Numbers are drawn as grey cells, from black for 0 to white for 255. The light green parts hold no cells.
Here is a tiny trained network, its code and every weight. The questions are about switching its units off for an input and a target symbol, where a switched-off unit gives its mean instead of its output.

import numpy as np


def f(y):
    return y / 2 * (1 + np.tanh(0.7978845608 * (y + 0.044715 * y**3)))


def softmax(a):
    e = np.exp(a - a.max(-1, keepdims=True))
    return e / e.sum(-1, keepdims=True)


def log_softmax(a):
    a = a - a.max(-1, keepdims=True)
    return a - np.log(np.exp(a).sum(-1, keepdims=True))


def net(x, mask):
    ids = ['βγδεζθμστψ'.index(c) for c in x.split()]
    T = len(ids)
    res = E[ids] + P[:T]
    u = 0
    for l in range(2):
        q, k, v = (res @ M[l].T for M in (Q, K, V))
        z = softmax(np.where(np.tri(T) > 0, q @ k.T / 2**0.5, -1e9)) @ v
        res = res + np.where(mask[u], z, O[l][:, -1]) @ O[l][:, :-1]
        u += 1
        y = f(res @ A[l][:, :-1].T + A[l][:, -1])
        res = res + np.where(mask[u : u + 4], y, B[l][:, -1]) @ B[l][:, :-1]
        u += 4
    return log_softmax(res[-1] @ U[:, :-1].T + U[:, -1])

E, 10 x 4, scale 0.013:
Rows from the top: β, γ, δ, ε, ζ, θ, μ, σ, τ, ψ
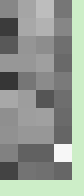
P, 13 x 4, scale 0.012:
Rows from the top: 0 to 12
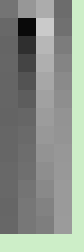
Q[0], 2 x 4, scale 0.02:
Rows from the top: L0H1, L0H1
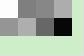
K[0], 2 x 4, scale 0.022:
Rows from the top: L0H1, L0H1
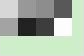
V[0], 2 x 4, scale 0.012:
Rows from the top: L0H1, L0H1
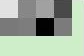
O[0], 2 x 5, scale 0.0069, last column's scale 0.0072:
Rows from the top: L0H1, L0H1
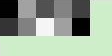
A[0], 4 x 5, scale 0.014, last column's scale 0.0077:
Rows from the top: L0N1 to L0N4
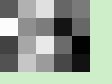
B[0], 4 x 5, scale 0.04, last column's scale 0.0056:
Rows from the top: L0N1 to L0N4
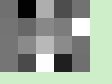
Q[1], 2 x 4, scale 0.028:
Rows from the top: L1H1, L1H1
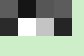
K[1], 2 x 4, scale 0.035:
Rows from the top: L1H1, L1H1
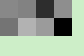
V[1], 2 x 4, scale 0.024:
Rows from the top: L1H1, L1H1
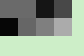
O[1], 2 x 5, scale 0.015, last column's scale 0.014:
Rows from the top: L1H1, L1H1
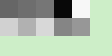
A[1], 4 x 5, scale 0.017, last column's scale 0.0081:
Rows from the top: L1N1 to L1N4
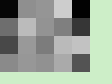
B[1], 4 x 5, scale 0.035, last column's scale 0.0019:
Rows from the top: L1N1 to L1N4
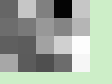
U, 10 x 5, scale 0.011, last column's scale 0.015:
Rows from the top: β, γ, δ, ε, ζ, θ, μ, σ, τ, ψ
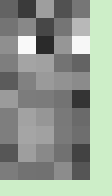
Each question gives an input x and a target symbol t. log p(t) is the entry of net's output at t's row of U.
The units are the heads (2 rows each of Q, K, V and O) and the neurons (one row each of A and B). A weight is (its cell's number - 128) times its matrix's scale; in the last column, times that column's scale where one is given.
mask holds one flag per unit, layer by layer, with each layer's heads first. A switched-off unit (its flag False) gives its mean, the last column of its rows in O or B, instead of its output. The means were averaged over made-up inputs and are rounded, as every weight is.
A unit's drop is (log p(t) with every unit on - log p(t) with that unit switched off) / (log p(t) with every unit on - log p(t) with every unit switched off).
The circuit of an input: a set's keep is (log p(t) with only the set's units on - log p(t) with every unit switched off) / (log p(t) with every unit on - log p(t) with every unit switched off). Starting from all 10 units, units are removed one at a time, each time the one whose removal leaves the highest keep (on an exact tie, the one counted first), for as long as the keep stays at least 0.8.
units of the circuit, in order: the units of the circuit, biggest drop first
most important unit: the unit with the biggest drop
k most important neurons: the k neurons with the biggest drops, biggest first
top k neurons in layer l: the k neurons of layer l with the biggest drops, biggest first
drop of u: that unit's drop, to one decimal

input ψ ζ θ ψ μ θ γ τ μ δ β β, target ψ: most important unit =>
L1H1
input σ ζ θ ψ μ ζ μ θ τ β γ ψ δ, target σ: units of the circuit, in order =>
L0H1, L1H1
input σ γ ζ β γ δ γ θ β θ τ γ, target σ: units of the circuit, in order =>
L1H1, L0H1
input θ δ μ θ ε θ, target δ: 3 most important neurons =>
L0N1, L0N2, L1N3
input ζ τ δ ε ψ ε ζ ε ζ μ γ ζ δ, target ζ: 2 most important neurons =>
L1N3, L0N2
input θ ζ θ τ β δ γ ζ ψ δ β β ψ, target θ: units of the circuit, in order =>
L0H1, L1N4, L1H1
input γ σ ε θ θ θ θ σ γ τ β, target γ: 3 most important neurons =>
L0N2, L0N4, L1N3
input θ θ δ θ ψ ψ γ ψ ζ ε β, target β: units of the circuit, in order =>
L0N1, L0H1
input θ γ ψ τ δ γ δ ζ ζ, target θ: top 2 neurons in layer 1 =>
L1N4, L1N2
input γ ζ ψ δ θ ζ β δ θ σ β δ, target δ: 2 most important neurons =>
L0N1, L0N4
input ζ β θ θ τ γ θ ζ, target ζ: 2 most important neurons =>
L1N3, L0N2
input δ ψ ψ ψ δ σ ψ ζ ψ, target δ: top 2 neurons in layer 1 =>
L1N3, L1N2
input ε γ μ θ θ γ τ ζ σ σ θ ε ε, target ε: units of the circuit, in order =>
L1H1, L0H1
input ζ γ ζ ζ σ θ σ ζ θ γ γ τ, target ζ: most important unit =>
L1H1
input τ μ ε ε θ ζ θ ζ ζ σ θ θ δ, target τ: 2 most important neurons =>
L1N1, L1N3
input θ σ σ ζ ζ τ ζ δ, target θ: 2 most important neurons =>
L1N4, L0N4
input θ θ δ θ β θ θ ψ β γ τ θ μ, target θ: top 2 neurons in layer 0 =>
L0N4, L0N3
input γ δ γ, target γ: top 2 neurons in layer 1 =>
L1N3, L1N2
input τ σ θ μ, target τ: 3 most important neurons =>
L1N1, L1N3, L0N2
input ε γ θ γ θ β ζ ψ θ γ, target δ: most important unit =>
L0H1
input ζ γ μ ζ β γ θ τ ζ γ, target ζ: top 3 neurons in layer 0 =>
L0N2, L0N4, L0N3
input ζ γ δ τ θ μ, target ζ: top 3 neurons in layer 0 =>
L0N2, L0N4, L0N3
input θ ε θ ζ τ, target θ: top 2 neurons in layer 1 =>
L1N4, L1N2
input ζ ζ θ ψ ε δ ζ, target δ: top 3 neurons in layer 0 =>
L0N2, L0N1, L0N4
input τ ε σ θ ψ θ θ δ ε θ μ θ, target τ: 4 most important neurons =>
L1N1, L1N3, L0N2, L0N4
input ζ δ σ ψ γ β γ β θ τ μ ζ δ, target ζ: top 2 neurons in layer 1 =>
L1N3, L1N4
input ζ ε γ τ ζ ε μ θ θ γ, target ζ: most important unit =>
L1N3
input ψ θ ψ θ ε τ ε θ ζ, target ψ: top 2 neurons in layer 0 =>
L0N2, L0N4
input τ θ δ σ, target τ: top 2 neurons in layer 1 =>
L1N1, L1N3
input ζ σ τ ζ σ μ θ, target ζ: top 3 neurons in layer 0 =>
L0N2, L0N4, L0N3
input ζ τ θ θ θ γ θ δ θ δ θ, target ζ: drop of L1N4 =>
-0.1
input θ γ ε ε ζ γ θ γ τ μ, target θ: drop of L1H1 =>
1.0
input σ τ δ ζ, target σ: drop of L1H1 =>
0.7
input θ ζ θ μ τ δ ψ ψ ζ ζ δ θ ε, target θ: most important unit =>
L1N4
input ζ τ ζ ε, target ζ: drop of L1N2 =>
0.0
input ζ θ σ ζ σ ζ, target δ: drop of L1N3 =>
0.2
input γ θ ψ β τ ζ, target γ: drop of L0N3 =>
-0.1
